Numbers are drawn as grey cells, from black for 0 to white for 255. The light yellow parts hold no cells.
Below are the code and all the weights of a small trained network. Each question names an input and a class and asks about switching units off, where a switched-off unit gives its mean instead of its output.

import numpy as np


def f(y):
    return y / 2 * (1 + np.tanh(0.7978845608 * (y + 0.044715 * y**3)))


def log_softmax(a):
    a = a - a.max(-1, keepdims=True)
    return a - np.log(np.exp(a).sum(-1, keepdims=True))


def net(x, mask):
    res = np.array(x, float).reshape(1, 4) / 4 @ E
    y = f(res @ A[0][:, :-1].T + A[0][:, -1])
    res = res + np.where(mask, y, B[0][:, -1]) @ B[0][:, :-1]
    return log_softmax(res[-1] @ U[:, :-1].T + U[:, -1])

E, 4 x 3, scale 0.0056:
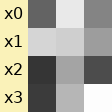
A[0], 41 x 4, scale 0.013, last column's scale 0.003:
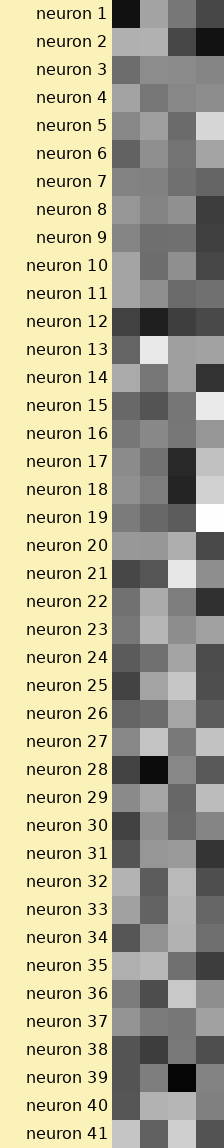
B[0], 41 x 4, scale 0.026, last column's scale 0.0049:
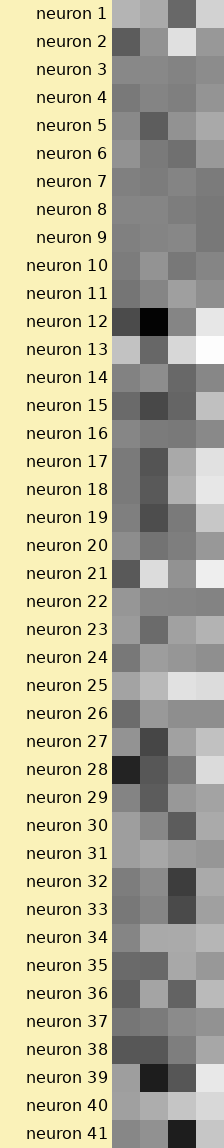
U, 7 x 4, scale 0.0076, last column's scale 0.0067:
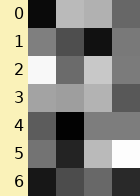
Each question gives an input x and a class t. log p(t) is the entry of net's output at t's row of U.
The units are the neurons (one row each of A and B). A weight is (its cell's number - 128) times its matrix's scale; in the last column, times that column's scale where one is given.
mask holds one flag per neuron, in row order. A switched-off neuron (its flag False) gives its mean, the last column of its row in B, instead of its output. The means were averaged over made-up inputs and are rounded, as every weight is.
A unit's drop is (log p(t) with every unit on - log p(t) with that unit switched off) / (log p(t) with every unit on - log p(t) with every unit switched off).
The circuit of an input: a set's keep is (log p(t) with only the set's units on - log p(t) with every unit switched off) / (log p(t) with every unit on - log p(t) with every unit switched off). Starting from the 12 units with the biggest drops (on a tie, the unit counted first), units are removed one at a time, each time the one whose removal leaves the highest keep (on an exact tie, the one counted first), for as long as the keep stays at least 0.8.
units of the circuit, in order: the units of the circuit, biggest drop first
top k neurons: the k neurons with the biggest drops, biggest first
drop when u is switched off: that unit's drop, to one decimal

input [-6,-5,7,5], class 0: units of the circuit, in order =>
(neuron 21)
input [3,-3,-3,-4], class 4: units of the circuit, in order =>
(neuron 25; neuron 40; neuron 21)
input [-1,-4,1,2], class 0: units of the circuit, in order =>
(neuron 39; neuron 21; neuron 13)
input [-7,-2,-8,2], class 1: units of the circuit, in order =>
(neuron 41; neuron 32)
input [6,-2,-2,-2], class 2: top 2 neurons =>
(neuron 12; neuron 28)
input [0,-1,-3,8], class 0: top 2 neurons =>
(neuron 21; neuron 36)
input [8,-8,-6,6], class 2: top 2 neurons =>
(neuron 13; neuron 25)
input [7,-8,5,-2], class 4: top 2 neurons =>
(neuron 39; neuron 12)
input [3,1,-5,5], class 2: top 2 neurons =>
(neuron 13; neuron 28)
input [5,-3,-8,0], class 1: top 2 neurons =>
(neuron 25; neuron 13)
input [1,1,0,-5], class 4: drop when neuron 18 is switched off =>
-0.1
